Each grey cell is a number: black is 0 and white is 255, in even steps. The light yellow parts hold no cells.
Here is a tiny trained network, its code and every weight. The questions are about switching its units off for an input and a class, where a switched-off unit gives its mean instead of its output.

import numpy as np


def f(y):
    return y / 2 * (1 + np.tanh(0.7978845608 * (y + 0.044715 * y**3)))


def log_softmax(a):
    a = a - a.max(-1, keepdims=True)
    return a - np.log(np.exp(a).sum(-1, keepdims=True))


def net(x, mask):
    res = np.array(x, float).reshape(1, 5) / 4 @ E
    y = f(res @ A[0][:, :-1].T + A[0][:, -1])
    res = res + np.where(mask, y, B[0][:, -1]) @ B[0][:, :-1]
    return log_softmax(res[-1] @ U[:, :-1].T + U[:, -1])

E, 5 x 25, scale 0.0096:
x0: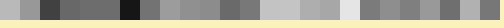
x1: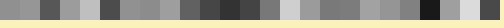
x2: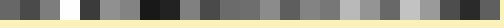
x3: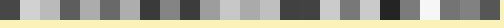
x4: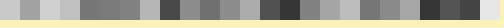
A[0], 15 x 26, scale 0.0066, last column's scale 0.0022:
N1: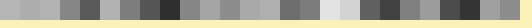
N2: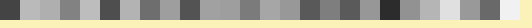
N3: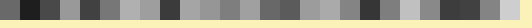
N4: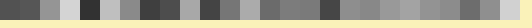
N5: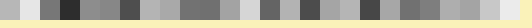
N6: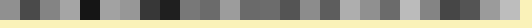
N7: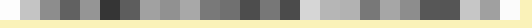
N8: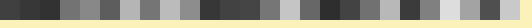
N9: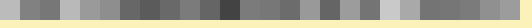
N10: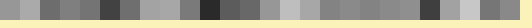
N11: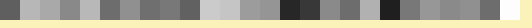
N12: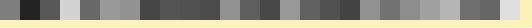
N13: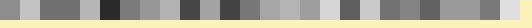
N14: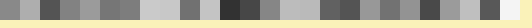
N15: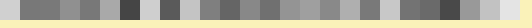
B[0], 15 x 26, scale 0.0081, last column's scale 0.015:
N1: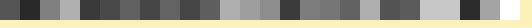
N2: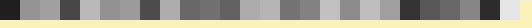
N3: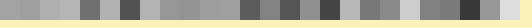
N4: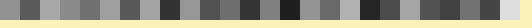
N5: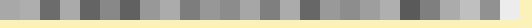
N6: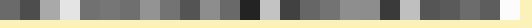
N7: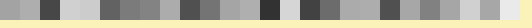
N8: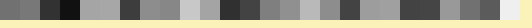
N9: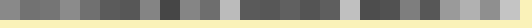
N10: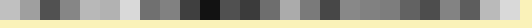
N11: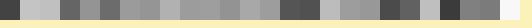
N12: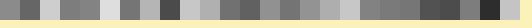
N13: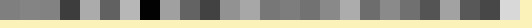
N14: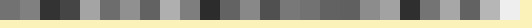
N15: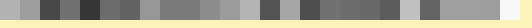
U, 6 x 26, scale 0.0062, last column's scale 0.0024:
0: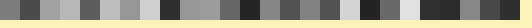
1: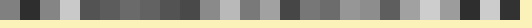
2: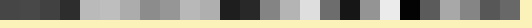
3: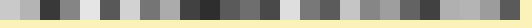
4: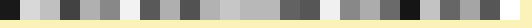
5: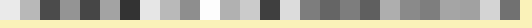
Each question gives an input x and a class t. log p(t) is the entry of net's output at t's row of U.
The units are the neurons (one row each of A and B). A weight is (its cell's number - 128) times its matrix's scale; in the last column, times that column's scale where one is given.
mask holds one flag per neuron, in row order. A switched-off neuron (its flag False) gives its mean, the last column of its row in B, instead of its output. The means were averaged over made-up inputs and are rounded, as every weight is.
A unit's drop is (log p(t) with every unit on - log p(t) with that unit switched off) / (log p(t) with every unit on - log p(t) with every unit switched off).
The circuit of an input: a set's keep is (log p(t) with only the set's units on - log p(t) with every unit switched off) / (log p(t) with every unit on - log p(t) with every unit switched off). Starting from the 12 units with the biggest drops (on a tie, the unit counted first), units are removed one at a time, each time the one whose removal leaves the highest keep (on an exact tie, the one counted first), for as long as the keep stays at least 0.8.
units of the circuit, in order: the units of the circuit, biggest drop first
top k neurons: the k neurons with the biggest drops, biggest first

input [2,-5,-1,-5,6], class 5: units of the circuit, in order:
N15
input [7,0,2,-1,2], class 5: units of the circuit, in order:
N2; N15
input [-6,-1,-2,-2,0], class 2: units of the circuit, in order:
N6; N7
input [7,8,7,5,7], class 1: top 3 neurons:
N1; N6; N14
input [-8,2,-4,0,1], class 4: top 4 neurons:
N10; N11; N2; N4
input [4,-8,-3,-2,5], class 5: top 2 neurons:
N5; N15
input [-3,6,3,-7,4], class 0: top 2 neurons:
N4; N12
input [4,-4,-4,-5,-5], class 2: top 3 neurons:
N8; N3; N14
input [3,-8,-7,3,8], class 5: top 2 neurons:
N5; N2
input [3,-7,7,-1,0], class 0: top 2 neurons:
N4; N6
